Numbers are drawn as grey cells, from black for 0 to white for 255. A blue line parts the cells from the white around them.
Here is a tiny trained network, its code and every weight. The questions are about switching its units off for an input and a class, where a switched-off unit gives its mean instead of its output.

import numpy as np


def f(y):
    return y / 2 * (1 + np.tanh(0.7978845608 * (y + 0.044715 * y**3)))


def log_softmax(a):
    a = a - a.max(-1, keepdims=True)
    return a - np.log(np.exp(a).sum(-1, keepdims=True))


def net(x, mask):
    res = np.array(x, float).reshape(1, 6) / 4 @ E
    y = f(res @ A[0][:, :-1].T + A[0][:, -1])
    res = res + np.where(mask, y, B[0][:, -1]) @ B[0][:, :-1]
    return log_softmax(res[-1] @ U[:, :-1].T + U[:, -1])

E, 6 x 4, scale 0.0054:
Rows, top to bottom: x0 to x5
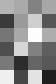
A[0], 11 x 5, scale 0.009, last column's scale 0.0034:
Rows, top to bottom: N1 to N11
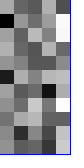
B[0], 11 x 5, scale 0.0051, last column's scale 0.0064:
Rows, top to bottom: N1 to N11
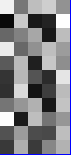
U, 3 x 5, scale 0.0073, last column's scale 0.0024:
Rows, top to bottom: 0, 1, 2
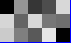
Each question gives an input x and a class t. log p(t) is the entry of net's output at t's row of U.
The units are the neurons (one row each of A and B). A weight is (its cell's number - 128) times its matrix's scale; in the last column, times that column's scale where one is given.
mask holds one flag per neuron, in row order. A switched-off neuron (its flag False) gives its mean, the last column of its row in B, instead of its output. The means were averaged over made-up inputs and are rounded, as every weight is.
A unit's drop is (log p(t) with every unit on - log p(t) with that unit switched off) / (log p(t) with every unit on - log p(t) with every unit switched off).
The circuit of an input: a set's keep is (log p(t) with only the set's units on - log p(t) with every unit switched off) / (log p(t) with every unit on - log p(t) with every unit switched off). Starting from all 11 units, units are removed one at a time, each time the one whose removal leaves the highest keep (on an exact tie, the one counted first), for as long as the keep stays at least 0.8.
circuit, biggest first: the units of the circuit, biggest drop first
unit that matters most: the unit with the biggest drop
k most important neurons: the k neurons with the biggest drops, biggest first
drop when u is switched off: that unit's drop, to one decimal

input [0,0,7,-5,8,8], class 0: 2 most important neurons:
(N7, N10)
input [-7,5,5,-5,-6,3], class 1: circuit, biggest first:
(N2, N9)
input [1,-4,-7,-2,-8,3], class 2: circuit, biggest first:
(N2, N6, N8)
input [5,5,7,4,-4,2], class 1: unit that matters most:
N9
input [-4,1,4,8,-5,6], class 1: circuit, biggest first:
(N9, N2)
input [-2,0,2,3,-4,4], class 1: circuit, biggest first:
(N2, N6)
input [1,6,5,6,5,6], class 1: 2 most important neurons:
(N9, N2)
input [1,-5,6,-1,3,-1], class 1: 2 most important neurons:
(N2, N7)
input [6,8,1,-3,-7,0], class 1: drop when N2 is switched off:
0.2
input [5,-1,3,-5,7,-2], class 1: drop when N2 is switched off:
0.3
